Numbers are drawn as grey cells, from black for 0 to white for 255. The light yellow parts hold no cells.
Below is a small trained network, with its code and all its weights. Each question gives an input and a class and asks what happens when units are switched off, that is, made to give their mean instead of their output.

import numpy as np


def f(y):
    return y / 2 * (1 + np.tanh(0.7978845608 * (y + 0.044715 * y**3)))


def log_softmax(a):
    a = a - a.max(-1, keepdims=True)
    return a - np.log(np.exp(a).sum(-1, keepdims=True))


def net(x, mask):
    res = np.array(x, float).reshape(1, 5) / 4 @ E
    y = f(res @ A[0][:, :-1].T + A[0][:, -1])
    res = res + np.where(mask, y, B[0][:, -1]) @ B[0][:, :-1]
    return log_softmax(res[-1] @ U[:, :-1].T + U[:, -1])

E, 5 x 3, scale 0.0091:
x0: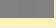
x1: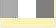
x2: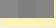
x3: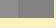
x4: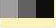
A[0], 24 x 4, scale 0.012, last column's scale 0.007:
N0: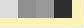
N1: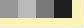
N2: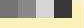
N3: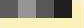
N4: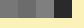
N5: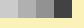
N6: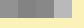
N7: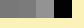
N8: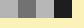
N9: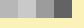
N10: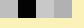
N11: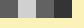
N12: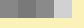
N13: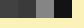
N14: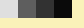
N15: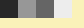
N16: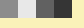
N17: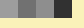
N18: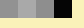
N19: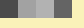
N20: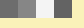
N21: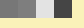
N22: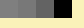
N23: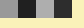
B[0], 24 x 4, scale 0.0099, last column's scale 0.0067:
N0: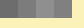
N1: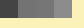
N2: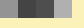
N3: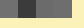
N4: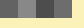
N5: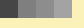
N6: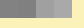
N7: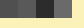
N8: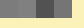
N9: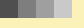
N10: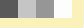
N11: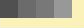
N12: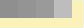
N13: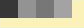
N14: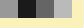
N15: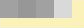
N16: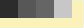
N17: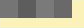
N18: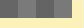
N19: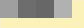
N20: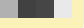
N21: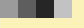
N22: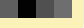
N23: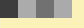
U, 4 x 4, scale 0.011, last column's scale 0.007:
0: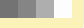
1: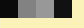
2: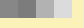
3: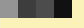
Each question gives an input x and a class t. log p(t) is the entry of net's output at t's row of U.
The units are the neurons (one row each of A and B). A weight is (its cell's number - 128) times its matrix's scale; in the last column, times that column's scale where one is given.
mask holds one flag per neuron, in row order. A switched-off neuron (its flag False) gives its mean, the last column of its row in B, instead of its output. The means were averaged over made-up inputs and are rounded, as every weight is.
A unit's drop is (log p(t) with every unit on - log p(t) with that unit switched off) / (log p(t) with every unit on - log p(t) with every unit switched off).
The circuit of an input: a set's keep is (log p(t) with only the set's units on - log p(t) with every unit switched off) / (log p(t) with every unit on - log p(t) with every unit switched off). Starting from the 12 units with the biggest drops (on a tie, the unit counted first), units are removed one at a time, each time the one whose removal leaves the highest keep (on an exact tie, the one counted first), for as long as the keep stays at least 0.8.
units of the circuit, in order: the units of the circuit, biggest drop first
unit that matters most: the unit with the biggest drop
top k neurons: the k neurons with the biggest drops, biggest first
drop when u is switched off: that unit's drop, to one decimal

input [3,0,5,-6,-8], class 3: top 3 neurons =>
N20, N21, N2
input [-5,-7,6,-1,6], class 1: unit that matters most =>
N10
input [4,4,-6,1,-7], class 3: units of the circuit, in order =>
N20, N21, N2
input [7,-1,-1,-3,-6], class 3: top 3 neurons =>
N20, N21, N2
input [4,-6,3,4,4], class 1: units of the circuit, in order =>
N10, N23
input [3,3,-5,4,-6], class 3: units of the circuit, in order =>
N20, N21, N10
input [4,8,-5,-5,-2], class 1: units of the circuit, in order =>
N16, N9
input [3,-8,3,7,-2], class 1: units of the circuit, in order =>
N23, N10
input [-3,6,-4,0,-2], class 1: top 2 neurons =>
N16, N9
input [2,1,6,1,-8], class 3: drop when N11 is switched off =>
0.0
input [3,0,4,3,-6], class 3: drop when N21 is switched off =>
0.3
